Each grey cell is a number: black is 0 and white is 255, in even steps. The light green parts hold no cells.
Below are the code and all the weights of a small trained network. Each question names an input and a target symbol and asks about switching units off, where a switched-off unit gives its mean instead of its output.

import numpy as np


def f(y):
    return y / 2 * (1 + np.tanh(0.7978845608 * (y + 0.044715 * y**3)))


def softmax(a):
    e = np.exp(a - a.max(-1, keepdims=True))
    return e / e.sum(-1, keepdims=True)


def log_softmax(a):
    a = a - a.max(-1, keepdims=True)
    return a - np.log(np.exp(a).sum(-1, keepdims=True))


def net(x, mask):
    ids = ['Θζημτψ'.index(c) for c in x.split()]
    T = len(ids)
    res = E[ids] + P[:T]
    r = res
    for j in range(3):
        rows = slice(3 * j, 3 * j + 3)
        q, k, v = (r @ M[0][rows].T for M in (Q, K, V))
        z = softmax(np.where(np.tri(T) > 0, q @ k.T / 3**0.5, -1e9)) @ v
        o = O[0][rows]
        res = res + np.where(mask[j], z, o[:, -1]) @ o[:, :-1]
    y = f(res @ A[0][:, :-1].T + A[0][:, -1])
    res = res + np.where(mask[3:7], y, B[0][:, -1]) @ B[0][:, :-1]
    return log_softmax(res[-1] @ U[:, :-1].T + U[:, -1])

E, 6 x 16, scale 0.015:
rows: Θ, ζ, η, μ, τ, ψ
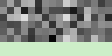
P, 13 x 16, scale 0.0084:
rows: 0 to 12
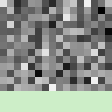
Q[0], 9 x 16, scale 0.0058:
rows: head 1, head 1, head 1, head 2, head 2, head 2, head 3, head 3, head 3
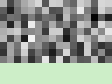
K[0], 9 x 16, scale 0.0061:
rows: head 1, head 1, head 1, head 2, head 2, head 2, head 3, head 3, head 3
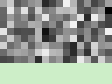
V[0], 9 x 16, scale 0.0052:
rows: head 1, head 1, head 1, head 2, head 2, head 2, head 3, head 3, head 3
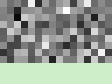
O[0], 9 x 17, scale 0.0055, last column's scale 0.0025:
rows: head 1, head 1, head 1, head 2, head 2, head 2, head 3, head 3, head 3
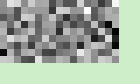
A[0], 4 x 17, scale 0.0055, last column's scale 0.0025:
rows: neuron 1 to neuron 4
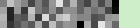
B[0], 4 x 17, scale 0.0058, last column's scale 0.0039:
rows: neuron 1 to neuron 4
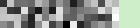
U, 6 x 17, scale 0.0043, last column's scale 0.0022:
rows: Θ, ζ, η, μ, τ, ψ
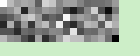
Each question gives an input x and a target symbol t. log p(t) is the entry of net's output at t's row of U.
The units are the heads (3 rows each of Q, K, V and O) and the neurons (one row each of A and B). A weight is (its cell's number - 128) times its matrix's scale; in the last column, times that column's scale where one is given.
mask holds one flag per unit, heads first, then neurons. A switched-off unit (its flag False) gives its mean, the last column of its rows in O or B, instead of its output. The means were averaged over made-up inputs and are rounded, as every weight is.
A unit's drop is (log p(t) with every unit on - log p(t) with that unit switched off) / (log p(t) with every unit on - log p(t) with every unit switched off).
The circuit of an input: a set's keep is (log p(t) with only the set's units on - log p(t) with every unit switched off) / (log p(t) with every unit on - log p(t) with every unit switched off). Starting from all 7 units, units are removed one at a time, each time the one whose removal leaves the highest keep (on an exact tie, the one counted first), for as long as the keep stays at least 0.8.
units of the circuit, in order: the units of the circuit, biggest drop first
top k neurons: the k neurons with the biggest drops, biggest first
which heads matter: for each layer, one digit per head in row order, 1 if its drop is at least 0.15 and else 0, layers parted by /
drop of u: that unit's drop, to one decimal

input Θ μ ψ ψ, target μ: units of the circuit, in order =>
head 2; neuron 1
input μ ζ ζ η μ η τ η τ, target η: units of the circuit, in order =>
head 3; neuron 3
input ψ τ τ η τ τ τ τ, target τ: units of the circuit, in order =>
head 1; head 2; neuron 4
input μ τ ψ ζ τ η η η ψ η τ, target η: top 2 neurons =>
neuron 4; neuron 3
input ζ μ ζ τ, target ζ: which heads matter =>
110
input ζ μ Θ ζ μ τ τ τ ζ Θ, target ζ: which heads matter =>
110
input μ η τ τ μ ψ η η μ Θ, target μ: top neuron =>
neuron 1
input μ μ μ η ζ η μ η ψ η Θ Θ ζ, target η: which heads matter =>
011
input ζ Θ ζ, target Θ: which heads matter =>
011
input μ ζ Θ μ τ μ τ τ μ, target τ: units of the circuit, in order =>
head 1; neuron 4; head 2
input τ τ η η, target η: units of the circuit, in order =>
head 3; head 2
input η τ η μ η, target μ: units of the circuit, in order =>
head 2; head 3
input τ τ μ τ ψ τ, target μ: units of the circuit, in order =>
head 2; neuron 1
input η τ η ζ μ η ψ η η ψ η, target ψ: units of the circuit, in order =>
head 3; head 1
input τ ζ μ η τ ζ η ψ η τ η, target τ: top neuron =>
neuron 4
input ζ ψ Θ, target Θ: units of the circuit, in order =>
neuron 3; head 2; head 3
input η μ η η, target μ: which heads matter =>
010
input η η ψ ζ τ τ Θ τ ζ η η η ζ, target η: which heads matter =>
001
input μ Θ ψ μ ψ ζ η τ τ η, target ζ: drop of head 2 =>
0.3
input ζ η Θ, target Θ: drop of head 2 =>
0.2
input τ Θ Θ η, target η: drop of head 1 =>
0.0
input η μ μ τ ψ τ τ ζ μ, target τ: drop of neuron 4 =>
0.3
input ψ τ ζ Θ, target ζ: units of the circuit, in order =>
head 2
